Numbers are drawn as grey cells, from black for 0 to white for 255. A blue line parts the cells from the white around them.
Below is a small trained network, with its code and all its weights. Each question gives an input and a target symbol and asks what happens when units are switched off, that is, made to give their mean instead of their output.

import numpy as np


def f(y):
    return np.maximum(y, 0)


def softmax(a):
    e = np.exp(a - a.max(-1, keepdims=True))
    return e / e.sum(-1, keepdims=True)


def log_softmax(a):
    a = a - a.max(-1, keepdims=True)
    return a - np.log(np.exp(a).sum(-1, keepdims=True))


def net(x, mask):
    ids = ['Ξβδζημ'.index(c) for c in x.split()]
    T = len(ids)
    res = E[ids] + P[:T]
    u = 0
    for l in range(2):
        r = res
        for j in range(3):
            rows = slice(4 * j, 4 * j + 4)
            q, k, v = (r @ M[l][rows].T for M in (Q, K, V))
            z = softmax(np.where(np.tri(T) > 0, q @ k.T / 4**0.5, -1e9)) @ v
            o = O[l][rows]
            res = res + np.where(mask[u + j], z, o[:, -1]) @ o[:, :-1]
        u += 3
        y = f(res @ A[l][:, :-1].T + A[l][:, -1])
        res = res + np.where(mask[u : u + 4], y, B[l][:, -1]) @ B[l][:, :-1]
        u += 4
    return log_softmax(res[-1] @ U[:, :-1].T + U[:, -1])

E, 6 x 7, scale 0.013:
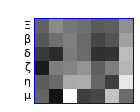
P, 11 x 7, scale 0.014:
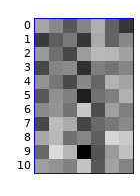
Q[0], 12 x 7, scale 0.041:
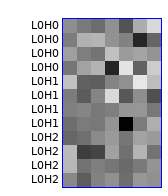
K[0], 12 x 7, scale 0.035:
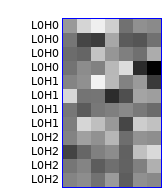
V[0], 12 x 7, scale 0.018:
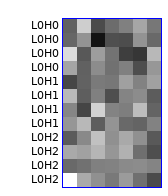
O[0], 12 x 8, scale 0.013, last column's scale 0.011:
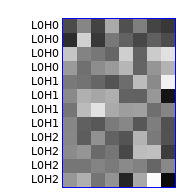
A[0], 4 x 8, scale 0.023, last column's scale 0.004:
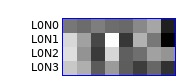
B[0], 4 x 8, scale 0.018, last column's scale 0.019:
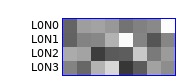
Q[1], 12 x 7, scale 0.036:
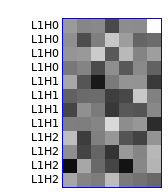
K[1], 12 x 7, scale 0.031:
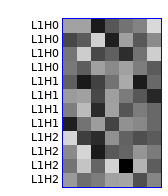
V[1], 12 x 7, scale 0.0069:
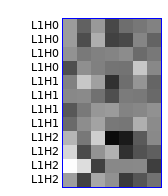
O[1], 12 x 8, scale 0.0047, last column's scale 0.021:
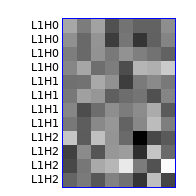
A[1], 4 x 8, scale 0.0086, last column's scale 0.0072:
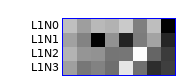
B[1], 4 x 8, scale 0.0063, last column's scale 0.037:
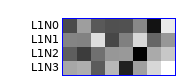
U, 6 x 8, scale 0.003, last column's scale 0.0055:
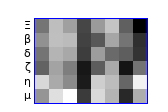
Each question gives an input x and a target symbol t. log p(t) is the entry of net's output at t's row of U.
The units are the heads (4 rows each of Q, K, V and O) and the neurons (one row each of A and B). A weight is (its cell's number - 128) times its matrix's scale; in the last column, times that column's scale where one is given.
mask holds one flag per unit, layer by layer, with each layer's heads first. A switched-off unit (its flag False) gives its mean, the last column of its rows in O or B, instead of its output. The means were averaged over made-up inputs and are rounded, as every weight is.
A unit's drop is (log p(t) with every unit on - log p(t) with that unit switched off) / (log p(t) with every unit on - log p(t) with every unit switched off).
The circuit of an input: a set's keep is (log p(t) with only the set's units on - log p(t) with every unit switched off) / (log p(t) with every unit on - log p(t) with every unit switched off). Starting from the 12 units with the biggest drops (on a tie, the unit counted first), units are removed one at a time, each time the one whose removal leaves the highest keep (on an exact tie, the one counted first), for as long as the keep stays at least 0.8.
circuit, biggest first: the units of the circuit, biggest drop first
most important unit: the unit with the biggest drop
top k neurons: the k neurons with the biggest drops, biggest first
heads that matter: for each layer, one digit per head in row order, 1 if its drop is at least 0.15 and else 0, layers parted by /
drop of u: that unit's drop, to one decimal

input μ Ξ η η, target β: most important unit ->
L0H2
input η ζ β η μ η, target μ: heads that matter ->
111 / 001
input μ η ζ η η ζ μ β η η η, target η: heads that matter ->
010 / 000
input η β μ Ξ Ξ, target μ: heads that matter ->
010 / 000
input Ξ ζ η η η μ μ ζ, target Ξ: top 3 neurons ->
L0N1, L0N3, L0N2
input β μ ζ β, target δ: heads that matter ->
111 / 001
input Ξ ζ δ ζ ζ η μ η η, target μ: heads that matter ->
010 / 000
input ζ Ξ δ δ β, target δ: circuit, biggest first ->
L0H0, L0N3, L0H2, L0H1
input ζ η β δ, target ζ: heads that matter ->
100 / 000
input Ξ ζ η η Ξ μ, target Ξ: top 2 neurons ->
L0N1, L0N3
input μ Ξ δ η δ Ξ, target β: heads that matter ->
001 / 001
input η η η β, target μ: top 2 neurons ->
L0N2, L0N0
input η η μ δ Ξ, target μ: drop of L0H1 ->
1.3
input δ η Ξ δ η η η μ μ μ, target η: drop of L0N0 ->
0.1
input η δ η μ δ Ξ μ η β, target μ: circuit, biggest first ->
L0H1
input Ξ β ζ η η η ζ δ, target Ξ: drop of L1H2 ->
0.3
